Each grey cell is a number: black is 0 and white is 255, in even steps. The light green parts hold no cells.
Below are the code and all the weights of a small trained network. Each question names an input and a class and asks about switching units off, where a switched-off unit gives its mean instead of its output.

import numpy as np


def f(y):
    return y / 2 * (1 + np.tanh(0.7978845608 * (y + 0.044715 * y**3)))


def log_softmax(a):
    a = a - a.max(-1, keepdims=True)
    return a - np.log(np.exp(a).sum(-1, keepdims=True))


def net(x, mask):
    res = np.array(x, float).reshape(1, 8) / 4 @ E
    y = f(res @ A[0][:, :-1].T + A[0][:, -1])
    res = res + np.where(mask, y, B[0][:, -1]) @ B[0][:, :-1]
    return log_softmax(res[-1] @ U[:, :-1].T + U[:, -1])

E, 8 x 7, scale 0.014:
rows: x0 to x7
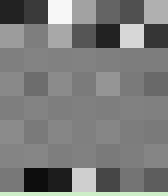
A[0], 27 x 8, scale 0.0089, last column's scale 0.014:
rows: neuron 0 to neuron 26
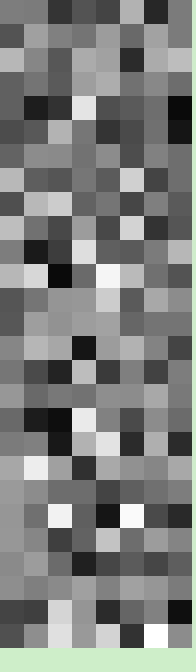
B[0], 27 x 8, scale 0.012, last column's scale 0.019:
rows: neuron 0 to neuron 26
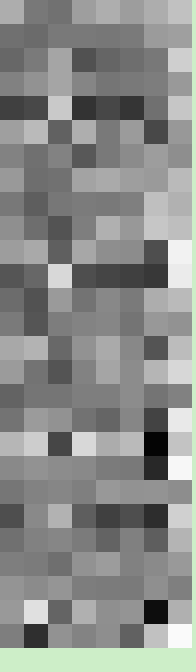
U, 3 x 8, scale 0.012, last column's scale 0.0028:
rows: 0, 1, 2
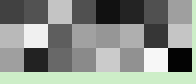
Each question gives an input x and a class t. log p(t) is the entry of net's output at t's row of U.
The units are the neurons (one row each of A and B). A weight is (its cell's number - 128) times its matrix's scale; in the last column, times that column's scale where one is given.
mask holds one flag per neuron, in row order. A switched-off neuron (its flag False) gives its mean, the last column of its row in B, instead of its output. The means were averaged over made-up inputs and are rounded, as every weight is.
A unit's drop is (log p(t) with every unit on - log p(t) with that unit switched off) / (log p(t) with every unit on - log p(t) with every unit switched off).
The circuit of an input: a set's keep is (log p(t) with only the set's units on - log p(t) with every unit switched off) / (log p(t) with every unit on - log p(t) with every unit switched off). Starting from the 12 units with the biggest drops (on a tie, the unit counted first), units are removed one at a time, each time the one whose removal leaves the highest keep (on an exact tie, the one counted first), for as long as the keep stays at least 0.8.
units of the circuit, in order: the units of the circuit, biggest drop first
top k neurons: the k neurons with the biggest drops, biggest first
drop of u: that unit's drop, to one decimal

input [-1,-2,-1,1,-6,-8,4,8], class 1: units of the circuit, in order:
[neuron 10]
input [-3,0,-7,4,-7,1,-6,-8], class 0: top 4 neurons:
[neuron 11; neuron 18; neuron 10; neuron 25]
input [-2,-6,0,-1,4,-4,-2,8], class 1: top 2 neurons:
[neuron 18; neuron 10]
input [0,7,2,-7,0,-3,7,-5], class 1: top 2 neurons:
[neuron 11; neuron 14]
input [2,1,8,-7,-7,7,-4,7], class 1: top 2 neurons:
[neuron 10; neuron 11]
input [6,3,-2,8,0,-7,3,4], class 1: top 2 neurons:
[neuron 25; neuron 11]
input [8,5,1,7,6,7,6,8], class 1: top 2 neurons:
[neuron 25; neuron 10]
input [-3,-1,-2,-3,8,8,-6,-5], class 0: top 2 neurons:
[neuron 18; neuron 11]
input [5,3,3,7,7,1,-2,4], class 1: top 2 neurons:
[neuron 25; neuron 11]
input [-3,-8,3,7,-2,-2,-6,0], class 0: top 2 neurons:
[neuron 11; neuron 2]
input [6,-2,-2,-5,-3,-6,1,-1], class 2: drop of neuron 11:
0.1
